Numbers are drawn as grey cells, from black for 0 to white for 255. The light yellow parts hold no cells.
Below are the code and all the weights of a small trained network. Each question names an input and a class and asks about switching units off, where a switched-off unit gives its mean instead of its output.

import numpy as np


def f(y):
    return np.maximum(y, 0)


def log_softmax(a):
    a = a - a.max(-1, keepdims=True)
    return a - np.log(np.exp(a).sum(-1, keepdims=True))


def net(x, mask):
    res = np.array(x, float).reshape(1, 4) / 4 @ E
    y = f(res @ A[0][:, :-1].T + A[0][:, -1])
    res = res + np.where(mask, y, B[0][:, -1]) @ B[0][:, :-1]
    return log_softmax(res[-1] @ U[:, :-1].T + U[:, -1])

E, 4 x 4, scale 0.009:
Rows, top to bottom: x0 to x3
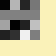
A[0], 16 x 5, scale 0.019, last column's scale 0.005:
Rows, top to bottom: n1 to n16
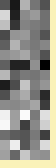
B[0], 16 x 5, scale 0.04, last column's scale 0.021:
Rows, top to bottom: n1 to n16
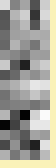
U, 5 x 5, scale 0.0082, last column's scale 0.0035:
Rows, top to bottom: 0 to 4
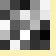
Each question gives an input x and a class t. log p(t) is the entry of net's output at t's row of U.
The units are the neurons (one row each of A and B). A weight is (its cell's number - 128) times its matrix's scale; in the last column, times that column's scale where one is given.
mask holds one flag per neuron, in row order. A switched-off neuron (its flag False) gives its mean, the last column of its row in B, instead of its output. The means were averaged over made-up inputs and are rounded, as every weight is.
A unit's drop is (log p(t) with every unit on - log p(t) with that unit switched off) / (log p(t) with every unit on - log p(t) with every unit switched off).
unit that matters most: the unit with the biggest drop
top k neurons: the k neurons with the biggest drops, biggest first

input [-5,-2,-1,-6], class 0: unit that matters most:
n12
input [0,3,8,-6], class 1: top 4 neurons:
n12, n2, n13, n3
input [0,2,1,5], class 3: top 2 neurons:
n12, n13
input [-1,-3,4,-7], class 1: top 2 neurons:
n13, n12
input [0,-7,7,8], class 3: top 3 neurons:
n12, n2, n1
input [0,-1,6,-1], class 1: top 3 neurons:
n12, n2, n3
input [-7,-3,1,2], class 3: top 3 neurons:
n2, n3, n7
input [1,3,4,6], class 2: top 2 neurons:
n7, n9
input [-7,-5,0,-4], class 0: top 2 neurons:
n12, n9
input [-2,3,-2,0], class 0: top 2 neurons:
n9, n1
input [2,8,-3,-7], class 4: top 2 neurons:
n15, n12
